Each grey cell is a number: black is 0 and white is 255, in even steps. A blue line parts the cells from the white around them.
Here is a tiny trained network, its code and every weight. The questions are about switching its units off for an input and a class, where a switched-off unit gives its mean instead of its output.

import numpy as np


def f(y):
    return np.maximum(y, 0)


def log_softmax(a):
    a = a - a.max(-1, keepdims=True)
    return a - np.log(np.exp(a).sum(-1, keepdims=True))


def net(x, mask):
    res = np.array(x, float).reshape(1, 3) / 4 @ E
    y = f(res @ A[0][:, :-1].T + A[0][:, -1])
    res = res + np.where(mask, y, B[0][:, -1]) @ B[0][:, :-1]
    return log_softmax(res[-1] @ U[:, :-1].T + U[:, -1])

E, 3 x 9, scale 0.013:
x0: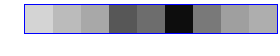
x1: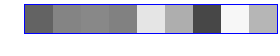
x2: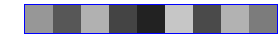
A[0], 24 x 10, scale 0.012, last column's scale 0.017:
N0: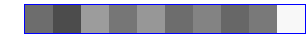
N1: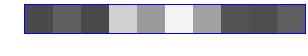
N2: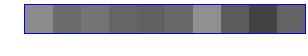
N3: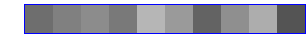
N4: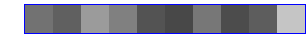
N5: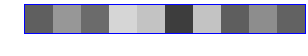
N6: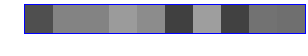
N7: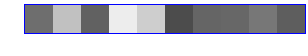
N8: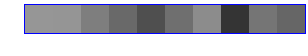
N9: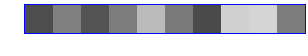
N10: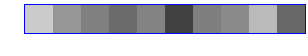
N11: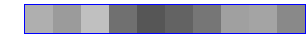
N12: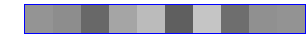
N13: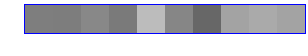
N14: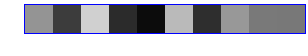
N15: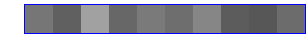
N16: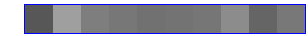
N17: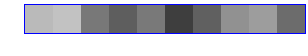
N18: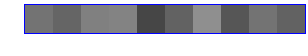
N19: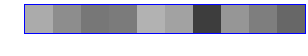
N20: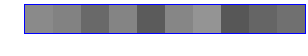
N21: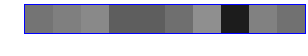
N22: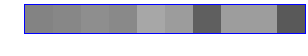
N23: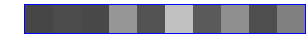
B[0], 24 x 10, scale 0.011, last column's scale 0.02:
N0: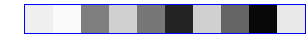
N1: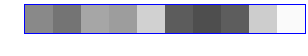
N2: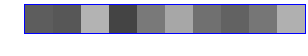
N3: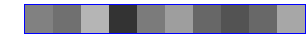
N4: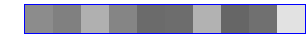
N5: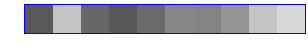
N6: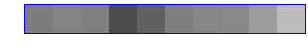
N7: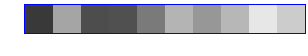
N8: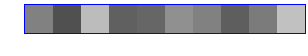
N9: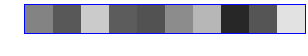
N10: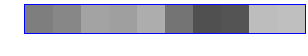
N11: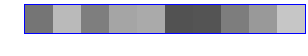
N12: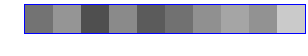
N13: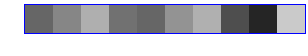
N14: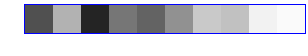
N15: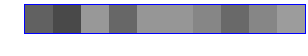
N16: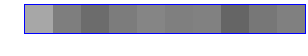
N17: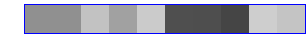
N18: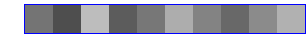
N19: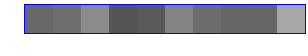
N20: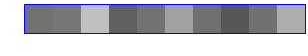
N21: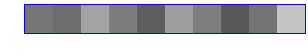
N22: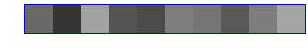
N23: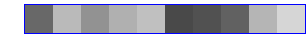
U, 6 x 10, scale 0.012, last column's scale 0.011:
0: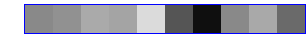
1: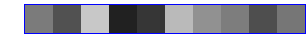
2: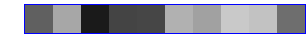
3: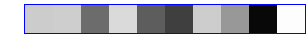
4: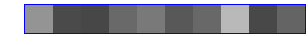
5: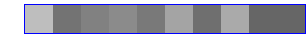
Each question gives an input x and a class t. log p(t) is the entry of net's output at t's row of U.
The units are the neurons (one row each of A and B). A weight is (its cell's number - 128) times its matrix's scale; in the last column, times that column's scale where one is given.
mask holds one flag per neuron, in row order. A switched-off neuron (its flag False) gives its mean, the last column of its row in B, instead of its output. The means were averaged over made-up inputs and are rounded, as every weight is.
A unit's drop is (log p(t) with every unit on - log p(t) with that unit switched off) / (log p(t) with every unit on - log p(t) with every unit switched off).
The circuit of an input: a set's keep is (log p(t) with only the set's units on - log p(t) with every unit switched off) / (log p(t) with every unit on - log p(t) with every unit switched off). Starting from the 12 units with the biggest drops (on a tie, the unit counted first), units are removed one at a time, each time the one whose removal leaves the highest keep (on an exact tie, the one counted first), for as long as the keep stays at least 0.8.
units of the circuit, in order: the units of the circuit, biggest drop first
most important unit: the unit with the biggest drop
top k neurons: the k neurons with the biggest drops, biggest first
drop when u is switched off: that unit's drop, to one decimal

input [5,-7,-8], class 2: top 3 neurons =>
N5; N7; N12
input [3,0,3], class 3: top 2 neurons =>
N1; N7
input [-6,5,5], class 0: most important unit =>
N23
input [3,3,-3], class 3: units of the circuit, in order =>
N1; N2
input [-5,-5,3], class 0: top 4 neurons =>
N23; N1; N9; N13
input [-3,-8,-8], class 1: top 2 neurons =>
N14; N8
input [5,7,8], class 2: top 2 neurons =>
N14; N11
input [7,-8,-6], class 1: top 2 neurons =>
N1; N8
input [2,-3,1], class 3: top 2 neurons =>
N1; N9
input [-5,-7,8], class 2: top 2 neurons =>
N14; N9
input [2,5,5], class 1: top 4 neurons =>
N9; N7; N13; N5
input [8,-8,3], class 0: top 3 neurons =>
N17; N11; N10
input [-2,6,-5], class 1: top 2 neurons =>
N9; N14
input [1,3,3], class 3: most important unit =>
N7
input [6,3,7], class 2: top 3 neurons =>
N14; N1; N23
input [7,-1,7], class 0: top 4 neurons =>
N17; N11; N10; N7
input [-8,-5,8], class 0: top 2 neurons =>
N23; N1
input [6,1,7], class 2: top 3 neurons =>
N14; N1; N23
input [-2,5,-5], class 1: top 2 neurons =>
N14; N9
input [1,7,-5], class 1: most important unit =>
N9
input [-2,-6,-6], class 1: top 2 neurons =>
N14; N8
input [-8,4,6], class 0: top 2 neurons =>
N23; N1
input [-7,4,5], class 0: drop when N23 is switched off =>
0.3
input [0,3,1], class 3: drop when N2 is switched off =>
0.2
